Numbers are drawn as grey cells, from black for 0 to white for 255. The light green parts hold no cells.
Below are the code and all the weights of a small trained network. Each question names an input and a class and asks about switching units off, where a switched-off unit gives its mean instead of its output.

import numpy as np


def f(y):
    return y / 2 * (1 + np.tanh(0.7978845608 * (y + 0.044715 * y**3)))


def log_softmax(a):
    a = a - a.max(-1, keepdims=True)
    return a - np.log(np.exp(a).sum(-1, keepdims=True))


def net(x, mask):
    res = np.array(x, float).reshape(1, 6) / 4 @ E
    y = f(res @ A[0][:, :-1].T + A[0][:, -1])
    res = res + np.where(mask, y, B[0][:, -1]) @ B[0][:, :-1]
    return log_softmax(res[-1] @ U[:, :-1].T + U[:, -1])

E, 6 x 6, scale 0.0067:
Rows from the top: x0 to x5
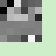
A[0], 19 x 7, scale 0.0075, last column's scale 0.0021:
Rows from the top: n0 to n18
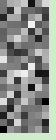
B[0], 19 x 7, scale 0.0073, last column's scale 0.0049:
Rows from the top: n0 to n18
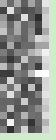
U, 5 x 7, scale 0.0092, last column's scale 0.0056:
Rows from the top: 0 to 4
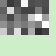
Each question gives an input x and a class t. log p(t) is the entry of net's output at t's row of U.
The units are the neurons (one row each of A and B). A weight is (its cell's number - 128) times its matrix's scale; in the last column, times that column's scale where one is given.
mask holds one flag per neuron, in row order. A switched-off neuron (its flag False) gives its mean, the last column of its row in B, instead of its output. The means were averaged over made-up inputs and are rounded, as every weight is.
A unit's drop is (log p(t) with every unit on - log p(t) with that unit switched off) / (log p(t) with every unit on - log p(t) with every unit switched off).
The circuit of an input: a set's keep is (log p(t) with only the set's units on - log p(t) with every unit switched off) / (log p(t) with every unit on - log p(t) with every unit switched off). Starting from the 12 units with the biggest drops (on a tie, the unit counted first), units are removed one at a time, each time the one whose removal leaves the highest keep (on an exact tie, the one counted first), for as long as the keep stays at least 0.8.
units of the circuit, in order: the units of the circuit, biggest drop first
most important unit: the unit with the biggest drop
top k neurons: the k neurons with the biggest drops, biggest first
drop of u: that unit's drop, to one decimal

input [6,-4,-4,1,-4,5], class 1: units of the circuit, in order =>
(n1, n17, n15)
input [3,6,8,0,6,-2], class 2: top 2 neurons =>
(n10, n5)
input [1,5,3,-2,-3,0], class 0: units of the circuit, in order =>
(n2, n18)
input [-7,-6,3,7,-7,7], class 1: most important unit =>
n13
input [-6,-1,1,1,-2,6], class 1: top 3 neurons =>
(n13, n11, n12)
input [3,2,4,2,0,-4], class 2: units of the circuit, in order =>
(n10, n5)
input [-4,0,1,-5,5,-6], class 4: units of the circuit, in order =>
(n12, n0, n4)
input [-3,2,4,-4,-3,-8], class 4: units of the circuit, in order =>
(n12, n0)
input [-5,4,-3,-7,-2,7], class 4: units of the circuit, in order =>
(n9, n3)
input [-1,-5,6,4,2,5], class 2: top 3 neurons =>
(n10, n5, n2)
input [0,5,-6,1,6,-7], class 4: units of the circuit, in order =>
(n12, n4)
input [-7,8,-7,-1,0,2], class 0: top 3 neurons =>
(n2, n18, n16)
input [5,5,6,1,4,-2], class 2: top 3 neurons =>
(n10, n5, n14)
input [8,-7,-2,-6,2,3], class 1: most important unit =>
n1
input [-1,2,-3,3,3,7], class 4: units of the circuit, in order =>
(n9, n3)
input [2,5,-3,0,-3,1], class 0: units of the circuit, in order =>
(n2, n18, n16)
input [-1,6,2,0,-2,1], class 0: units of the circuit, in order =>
(n2, n18)
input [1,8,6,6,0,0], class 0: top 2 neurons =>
(n2, n18)
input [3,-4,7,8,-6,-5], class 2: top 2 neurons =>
(n10, n5)
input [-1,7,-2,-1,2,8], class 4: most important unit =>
n9
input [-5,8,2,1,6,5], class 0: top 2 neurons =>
(n2, n18)
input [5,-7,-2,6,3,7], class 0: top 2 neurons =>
(n14, n8)
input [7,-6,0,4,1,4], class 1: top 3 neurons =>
(n1, n17, n15)
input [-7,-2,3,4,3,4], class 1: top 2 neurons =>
(n13, n11)
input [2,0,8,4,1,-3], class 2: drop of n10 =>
0.3
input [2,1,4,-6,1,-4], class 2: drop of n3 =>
0.2
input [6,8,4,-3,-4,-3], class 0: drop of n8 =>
0.0
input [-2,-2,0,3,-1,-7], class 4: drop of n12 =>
0.1
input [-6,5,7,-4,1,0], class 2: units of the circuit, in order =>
(n10)
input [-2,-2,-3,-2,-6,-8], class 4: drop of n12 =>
0.2
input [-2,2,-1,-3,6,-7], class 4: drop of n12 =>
0.2
